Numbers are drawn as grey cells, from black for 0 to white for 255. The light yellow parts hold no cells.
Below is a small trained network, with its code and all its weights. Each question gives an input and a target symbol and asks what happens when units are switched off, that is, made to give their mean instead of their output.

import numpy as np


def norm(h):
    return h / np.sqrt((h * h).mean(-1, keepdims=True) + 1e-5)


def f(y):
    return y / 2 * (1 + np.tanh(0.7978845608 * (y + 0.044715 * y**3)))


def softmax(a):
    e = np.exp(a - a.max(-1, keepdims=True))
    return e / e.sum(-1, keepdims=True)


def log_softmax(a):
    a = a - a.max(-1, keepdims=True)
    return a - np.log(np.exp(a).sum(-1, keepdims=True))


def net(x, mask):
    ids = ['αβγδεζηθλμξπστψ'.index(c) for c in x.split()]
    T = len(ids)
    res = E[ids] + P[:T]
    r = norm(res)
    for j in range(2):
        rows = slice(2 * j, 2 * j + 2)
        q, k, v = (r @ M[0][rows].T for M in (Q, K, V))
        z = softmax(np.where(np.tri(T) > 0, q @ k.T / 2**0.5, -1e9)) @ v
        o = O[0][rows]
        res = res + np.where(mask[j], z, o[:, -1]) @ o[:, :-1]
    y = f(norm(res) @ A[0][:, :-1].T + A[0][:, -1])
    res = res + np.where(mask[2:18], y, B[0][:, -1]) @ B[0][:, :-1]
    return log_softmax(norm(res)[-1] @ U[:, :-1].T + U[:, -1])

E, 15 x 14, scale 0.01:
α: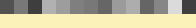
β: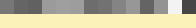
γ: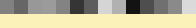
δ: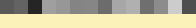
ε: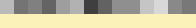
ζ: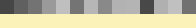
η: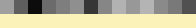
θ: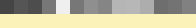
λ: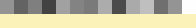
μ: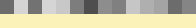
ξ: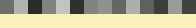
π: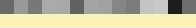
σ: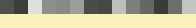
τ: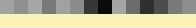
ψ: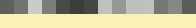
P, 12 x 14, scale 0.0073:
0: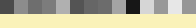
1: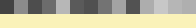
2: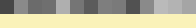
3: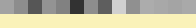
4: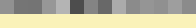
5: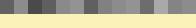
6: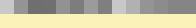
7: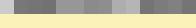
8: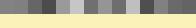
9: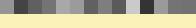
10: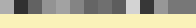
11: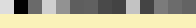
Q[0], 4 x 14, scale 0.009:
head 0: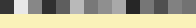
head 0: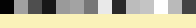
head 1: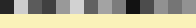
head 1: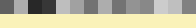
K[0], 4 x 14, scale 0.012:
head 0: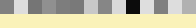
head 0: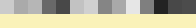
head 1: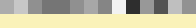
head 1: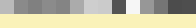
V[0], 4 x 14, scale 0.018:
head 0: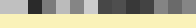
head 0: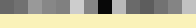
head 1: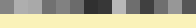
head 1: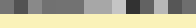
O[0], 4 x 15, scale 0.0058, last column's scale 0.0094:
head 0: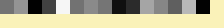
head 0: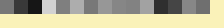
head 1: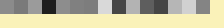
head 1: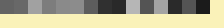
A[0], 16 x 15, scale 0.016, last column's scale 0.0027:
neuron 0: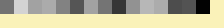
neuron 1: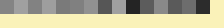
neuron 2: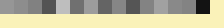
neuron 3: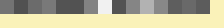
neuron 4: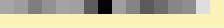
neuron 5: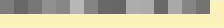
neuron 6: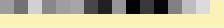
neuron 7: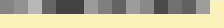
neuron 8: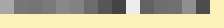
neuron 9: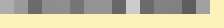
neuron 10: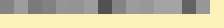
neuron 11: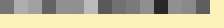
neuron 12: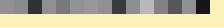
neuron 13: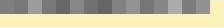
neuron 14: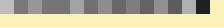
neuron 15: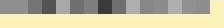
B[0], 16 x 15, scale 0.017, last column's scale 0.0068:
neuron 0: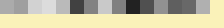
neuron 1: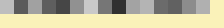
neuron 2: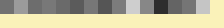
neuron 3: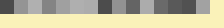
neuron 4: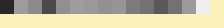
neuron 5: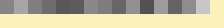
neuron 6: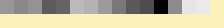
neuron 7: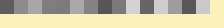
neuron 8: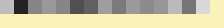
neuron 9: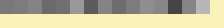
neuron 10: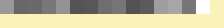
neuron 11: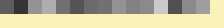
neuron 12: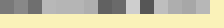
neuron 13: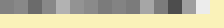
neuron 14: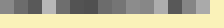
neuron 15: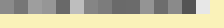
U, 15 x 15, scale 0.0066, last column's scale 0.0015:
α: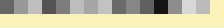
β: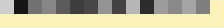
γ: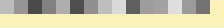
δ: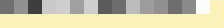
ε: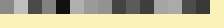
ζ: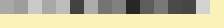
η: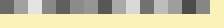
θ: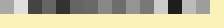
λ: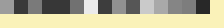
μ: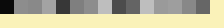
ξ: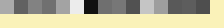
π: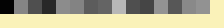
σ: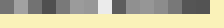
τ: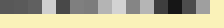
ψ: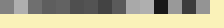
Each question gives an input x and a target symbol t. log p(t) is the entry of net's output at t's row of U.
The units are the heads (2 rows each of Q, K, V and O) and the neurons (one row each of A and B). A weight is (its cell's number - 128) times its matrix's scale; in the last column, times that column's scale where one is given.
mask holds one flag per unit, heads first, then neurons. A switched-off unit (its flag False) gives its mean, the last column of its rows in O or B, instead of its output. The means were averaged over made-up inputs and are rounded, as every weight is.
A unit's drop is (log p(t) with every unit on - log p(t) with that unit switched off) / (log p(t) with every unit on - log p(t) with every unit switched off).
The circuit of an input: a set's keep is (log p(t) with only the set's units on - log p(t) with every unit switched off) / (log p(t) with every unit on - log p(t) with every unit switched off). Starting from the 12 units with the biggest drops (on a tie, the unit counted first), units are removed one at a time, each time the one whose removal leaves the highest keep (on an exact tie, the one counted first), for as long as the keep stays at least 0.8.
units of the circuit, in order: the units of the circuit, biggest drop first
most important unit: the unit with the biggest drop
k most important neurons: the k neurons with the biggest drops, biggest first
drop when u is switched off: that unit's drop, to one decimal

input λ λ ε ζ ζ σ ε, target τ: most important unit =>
head 0
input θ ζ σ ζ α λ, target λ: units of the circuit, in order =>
head 1; neuron 1
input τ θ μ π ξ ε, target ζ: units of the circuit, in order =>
neuron 0; head 1
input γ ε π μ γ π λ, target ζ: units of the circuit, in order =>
head 1; neuron 0
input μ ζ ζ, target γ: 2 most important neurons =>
neuron 6; neuron 4
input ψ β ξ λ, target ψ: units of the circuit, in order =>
head 0; neuron 2
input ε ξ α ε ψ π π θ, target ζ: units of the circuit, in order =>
head 1; neuron 0
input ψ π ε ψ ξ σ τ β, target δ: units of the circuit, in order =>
head 0; neuron 12
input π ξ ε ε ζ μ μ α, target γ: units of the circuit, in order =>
head 1; neuron 6
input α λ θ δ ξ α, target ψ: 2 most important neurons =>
neuron 2; neuron 15
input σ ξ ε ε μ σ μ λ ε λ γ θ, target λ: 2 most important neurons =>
neuron 1; neuron 6
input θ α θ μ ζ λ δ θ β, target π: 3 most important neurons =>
neuron 4; neuron 10; neuron 6
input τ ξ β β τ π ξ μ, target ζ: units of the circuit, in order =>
neuron 0; head 0
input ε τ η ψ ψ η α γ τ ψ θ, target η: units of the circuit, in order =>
head 0
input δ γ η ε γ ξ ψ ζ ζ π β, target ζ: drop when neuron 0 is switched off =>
0.6
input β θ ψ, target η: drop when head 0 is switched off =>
0.3
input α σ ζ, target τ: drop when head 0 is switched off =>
0.9
